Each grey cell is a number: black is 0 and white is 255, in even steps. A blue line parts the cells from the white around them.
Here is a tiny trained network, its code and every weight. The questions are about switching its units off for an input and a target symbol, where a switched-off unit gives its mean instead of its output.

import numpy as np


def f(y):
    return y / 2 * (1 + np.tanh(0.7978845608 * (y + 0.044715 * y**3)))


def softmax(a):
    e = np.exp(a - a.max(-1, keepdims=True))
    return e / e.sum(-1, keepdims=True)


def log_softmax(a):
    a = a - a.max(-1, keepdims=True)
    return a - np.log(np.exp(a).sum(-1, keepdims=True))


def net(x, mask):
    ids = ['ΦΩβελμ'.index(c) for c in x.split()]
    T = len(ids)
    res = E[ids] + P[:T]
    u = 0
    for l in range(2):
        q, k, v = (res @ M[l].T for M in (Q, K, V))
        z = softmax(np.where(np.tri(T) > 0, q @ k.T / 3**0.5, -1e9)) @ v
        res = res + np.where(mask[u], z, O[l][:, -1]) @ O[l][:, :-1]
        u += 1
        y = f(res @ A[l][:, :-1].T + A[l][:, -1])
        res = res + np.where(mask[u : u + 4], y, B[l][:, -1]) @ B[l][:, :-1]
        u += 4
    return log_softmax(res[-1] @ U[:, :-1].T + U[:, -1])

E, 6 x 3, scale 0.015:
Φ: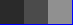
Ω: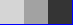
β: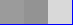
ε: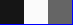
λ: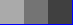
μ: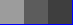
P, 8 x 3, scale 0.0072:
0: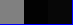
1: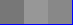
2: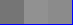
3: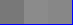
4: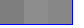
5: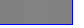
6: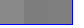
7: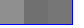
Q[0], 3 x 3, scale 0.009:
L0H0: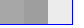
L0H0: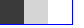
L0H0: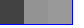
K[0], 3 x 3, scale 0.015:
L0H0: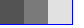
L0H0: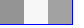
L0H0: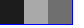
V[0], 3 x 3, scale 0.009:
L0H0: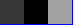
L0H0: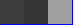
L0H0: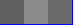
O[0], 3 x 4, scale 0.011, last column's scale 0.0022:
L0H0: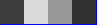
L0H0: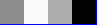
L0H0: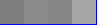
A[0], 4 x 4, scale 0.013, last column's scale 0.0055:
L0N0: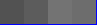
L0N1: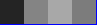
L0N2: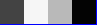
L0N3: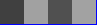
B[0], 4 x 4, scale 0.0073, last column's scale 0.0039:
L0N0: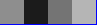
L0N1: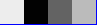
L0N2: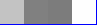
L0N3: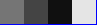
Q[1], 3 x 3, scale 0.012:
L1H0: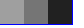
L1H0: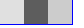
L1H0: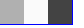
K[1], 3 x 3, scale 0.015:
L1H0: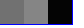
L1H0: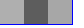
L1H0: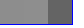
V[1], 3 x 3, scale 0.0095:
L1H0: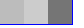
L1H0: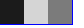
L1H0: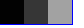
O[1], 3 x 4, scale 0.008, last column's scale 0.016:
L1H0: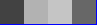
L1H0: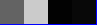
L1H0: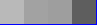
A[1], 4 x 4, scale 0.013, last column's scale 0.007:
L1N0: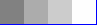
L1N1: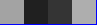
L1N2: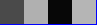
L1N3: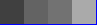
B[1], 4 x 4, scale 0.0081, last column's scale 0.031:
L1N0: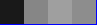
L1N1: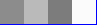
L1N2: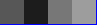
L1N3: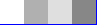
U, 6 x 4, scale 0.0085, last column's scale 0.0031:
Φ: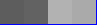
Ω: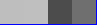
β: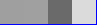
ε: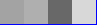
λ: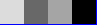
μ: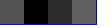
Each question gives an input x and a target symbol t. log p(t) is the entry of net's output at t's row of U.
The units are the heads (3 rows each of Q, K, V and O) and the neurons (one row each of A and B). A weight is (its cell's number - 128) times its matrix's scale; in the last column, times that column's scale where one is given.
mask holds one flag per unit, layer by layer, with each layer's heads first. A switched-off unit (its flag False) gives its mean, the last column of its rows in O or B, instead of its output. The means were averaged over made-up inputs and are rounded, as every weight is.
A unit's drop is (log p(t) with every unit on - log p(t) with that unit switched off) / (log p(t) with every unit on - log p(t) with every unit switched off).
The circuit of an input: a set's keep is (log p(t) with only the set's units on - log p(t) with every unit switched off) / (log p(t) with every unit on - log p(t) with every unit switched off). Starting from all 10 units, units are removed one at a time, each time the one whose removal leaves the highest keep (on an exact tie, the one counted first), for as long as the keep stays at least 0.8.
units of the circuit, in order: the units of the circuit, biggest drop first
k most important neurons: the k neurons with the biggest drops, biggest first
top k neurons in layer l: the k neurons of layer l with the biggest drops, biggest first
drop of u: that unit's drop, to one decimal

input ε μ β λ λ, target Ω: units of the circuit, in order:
(L1H0; L0N3)
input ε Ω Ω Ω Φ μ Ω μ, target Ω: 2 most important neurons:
(L0N3; L1N2)
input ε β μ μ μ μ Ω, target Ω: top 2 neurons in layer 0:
(L0N3; L0N1)
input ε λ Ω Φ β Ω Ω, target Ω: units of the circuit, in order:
(L0N3; L1H0)
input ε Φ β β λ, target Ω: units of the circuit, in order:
(L1H0)
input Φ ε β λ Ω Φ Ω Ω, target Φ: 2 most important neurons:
(L0N2; L0N1)
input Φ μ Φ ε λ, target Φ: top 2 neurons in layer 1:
(L1N0; L1N1)
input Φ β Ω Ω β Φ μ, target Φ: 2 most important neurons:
(L0N2; L0N1)
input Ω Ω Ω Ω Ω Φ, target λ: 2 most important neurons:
(L1N1; L0N0)
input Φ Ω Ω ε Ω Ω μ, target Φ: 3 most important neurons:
(L0N2; L1N3; L0N1)
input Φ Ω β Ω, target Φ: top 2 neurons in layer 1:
(L1N0; L1N1)
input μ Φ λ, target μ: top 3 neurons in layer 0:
(L0N1; L0N2; L0N0)
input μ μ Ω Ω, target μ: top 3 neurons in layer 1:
(L1N2; L1N1; L1N3)
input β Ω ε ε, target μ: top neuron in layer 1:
(L1N2)
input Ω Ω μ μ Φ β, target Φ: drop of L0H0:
0.1
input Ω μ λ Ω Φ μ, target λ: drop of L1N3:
0.0
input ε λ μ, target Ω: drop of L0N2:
0.0
